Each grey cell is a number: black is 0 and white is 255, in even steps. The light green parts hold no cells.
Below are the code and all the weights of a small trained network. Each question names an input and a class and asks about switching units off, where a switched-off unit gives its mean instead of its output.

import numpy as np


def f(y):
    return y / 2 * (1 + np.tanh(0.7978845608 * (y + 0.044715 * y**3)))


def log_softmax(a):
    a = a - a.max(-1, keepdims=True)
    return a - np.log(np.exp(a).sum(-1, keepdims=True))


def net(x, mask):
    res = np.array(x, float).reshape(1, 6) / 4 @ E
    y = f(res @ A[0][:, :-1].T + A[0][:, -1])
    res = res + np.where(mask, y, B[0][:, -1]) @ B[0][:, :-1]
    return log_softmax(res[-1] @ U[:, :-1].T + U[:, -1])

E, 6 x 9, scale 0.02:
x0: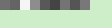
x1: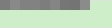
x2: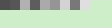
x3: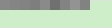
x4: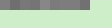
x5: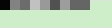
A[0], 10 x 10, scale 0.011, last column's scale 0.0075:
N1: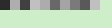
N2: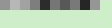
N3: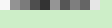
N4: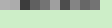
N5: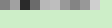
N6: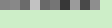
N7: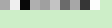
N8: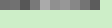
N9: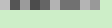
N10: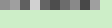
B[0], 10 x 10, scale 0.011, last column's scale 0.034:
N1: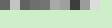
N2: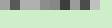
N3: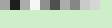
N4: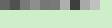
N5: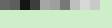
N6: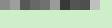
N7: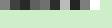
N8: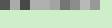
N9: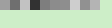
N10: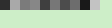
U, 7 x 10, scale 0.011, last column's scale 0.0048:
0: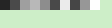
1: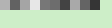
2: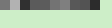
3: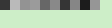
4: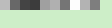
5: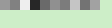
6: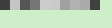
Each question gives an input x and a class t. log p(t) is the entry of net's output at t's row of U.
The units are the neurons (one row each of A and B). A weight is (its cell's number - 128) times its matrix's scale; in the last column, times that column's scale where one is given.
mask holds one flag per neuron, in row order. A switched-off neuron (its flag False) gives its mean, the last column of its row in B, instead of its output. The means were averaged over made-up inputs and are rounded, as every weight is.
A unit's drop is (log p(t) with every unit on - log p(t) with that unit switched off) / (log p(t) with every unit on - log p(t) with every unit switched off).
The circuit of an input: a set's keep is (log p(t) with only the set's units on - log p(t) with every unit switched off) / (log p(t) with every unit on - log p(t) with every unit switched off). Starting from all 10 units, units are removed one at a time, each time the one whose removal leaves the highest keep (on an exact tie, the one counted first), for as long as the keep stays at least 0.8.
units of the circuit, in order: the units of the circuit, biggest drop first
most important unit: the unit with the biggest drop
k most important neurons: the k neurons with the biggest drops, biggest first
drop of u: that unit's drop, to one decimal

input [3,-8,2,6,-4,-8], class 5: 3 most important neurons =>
N9, N5, N7
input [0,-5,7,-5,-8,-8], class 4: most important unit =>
N10
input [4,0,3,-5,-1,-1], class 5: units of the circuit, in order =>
N7, N3
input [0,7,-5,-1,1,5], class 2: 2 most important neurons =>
N7, N1
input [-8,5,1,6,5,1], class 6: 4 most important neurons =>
N5, N3, N8, N10
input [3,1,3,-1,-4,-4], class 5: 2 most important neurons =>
N7, N5
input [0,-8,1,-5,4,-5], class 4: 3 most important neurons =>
N7, N9, N10
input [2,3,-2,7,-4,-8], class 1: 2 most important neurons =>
N3, N7
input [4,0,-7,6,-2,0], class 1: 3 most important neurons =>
N3, N2, N1
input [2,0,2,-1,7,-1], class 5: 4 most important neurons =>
N7, N5, N3, N4
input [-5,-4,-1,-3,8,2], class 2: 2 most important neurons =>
N3, N7
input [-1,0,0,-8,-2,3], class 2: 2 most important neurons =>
N3, N4
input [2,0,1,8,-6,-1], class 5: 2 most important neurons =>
N7, N5
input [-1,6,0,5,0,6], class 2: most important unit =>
N3
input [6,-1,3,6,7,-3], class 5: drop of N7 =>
0.2
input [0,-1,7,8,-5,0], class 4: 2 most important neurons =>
N7, N1
